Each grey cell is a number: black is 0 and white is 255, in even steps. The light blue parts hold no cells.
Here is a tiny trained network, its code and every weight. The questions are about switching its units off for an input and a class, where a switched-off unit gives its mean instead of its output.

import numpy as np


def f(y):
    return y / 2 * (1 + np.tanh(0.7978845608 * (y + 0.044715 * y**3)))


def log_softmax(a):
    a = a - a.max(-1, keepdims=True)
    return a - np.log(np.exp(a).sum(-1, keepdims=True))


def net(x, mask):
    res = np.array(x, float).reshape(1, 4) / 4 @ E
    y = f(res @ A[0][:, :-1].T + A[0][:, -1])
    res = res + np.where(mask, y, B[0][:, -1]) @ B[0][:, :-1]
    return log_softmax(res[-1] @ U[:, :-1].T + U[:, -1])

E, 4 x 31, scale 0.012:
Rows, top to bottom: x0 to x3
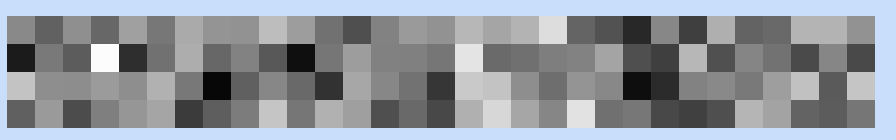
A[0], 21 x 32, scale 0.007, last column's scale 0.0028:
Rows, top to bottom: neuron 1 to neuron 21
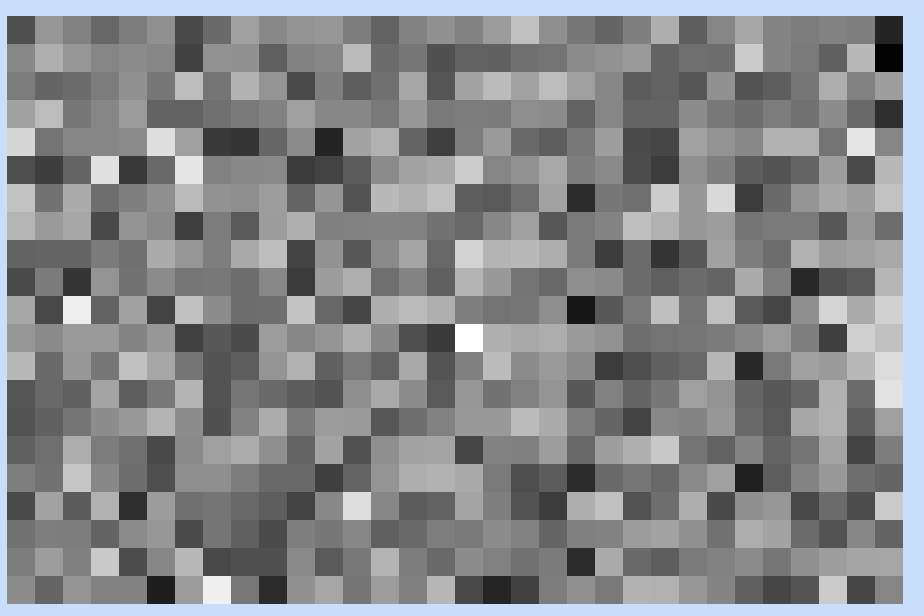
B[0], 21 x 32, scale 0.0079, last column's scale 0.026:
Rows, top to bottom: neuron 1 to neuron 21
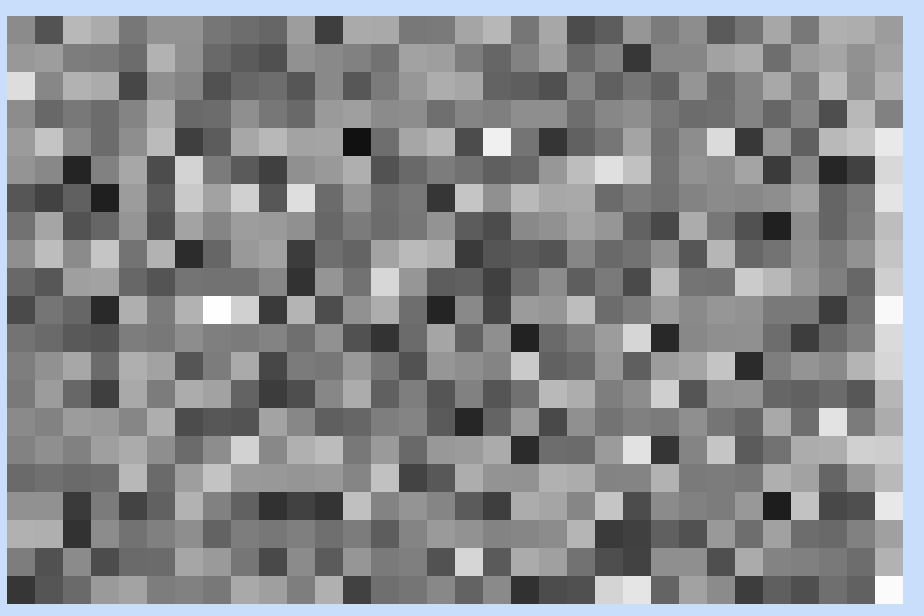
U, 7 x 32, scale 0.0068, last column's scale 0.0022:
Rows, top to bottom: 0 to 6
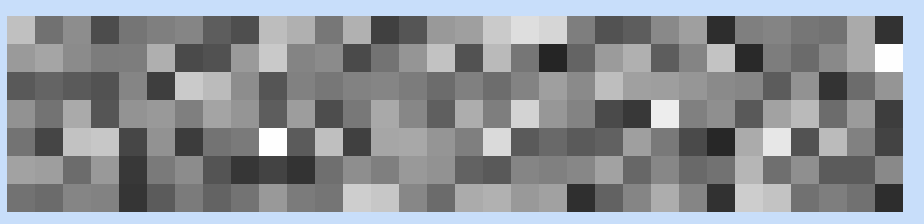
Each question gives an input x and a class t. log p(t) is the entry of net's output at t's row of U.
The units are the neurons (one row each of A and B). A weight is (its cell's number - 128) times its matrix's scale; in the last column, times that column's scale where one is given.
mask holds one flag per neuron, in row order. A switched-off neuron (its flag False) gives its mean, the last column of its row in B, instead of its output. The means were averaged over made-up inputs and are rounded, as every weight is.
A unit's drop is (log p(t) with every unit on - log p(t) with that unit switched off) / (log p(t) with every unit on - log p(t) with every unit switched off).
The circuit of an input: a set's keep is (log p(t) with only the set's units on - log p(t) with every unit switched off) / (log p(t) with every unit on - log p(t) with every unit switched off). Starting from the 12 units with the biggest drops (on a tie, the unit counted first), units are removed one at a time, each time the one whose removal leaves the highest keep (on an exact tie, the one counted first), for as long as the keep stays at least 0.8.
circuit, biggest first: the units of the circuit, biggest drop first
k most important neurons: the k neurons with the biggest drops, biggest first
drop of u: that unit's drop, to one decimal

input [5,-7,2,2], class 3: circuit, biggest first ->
(neuron 13)
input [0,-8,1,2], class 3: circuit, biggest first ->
(neuron 21; neuron 6)
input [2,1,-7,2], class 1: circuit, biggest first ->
(neuron 18; neuron 11)
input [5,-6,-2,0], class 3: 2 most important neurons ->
(neuron 6; neuron 12)
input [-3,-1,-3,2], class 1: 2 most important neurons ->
(neuron 11; neuron 7)
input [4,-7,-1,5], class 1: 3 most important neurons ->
(neuron 7; neuron 18; neuron 20)
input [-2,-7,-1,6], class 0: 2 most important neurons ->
(neuron 5; neuron 21)
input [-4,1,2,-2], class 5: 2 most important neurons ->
(neuron 11; neuron 7)
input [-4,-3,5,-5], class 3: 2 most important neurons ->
(neuron 21; neuron 12)
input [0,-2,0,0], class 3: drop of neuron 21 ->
0.5
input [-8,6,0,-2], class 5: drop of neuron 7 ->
0.1
